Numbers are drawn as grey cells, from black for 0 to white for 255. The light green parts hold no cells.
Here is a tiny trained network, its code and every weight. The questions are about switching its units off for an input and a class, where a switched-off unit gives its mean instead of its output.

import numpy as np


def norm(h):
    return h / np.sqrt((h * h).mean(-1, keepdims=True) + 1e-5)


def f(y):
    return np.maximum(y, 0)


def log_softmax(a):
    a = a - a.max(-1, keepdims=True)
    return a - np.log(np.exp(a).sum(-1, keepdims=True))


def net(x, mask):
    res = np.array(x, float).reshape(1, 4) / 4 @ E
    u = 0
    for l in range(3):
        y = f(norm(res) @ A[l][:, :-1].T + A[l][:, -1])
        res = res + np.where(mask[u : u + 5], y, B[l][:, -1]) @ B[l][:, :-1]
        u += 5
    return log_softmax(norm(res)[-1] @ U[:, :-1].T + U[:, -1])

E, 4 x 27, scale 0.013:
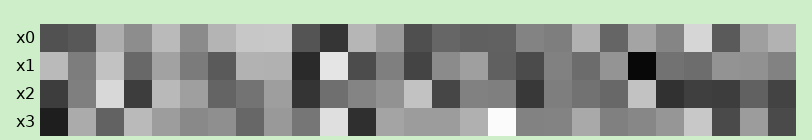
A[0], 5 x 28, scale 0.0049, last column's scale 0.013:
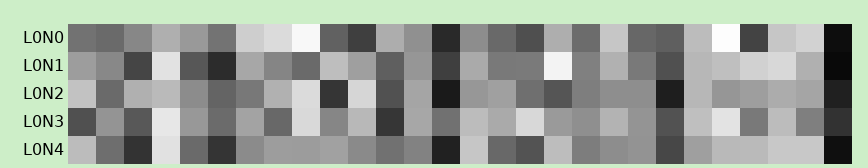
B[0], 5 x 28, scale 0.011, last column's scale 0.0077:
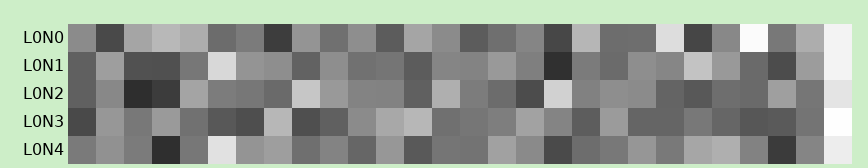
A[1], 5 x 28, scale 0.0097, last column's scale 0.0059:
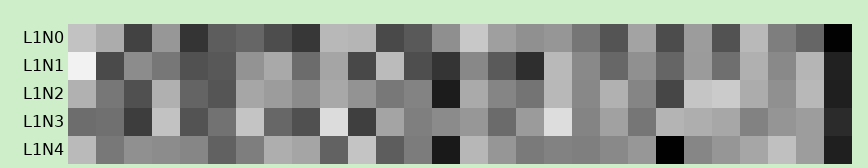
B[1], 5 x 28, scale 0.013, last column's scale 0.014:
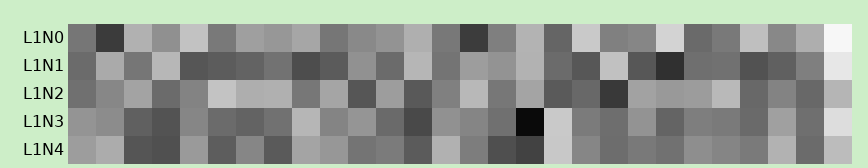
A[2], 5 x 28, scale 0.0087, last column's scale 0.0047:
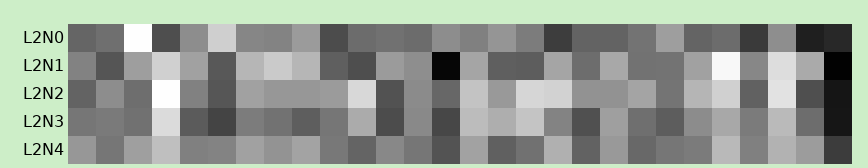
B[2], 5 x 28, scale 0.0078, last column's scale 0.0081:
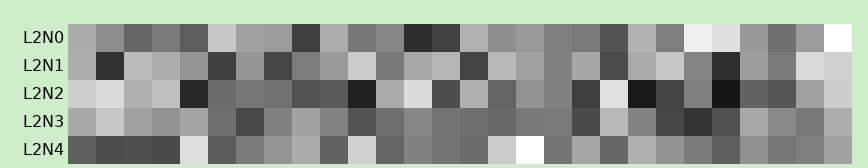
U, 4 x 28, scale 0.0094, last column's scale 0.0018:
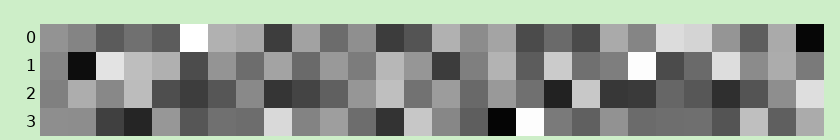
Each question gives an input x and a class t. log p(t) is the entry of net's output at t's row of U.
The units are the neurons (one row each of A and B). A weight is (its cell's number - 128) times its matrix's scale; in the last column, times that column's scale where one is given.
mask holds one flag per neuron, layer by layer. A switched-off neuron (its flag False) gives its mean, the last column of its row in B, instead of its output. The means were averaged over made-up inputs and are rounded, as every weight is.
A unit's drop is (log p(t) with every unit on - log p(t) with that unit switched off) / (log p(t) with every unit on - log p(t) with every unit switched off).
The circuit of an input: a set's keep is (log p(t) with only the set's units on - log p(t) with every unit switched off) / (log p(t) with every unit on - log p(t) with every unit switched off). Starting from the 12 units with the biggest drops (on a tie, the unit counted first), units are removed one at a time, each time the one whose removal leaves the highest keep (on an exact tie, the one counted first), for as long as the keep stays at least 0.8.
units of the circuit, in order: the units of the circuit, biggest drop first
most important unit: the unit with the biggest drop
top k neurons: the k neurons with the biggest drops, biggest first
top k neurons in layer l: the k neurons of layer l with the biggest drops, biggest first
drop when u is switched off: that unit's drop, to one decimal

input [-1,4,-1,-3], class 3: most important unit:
L1N4
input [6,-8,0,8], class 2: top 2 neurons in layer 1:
L1N0; L1N4
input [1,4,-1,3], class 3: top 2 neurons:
L0N2; L1N1
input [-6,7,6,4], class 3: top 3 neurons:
L0N1; L0N4; L1N2
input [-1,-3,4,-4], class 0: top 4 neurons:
L2N0; L1N0; L1N3; L1N4
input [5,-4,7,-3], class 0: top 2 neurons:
L2N0; L1N0
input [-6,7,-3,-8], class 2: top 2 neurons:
L1N1; L1N3
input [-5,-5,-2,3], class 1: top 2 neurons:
L1N0; L0N2
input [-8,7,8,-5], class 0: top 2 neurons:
L2N0; L1N3
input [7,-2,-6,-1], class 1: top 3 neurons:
L0N0; L2N1; L2N0
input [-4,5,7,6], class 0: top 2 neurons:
L2N0; L1N1
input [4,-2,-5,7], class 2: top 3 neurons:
L0N3; L1N0; L2N2
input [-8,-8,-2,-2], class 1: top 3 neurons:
L1N0; L0N2; L1N4
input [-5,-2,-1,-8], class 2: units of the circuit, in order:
L1N1
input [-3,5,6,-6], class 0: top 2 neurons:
L2N0; L1N3
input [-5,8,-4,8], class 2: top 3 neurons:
L2N2; L0N3; L1N3
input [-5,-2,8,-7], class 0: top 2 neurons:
L2N0; L1N3
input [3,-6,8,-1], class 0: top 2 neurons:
L2N0; L1N0
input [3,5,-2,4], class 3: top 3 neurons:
L0N2; L1N1; L1N0
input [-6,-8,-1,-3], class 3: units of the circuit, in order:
L1N3
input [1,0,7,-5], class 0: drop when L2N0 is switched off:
0.5
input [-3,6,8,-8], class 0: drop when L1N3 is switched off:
0.1
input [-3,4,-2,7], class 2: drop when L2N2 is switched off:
0.1
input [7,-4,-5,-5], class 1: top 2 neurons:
L0N0; L2N1
